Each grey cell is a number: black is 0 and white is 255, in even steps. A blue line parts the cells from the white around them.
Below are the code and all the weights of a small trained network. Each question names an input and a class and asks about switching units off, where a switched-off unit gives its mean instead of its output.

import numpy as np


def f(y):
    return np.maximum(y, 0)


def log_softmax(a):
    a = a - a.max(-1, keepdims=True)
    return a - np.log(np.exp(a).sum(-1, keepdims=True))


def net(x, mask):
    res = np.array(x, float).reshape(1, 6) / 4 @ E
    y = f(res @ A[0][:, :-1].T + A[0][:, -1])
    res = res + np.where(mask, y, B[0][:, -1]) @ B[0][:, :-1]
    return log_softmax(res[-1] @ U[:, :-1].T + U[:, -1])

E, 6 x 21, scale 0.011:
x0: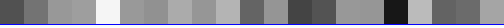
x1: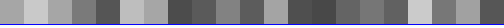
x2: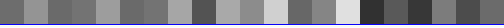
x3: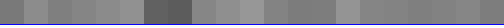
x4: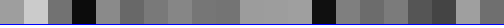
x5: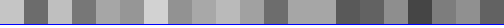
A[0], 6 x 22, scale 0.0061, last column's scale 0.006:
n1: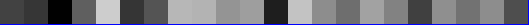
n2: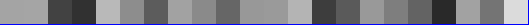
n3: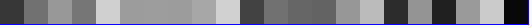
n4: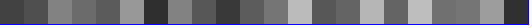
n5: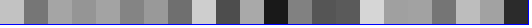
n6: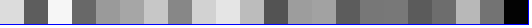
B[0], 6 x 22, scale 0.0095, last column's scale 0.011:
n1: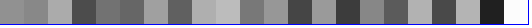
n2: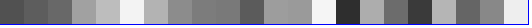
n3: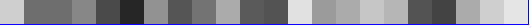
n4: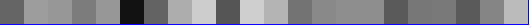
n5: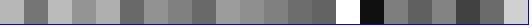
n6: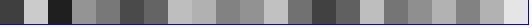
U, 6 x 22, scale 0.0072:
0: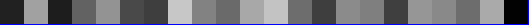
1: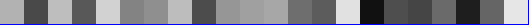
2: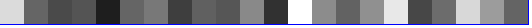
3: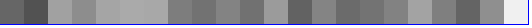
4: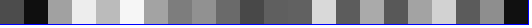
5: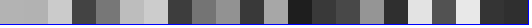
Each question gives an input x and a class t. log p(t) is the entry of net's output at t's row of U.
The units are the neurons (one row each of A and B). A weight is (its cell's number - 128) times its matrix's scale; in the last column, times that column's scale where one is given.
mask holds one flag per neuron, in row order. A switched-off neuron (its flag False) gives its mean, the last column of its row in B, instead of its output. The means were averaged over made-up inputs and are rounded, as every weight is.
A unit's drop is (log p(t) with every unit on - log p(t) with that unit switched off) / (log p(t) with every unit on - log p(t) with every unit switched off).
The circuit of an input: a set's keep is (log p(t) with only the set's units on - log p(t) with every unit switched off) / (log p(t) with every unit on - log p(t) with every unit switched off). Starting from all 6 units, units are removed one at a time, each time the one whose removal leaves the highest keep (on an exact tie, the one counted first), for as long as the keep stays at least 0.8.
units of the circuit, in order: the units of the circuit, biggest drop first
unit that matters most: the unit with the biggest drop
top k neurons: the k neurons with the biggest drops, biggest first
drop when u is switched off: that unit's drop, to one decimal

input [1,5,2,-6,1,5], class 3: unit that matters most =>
n1
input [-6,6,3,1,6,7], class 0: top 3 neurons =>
[n6 n3 n1]
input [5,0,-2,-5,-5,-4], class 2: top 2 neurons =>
[n3 n2]
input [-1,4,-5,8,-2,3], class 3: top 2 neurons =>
[n1 n6]
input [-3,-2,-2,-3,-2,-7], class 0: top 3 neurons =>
[n4 n3 n2]
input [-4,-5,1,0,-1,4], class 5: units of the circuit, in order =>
[n1 n3]
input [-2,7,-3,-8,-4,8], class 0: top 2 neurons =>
[n6 n1]
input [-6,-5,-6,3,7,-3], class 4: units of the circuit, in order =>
[n2 n3]
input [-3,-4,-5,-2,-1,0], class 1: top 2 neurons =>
[n5 n3]
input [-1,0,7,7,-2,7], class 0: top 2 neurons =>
[n6 n5]
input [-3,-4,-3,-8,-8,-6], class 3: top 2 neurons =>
[n2 n6]
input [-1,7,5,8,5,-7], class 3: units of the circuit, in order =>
[n6 n2 n1]
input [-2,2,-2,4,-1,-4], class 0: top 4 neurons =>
[n3 n1 n2 n4]
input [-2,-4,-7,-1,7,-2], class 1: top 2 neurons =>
[n5 n4]
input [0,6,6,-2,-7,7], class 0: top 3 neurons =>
[n6 n2 n1]
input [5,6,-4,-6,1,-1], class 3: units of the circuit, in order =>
[n1]
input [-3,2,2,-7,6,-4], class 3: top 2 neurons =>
[n2 n3]
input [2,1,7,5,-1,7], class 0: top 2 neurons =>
[n6 n5]
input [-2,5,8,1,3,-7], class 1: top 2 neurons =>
[n6 n1]
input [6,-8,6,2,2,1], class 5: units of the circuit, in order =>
[n1]
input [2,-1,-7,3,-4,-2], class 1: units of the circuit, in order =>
[n5 n2]
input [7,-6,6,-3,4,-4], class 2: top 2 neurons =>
[n3 n5]
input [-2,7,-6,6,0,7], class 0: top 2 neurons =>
[n6 n1]
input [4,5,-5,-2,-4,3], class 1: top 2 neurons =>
[n5 n1]
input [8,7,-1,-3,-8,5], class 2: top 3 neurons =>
[n3 n2 n1]
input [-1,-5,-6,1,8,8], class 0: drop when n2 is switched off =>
0.0
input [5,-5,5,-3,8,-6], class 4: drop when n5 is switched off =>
0.1
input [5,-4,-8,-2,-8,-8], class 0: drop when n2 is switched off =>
0.3
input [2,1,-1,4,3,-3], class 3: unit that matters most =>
n6
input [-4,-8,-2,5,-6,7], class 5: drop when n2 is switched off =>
0.1
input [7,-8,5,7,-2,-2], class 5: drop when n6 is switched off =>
0.0
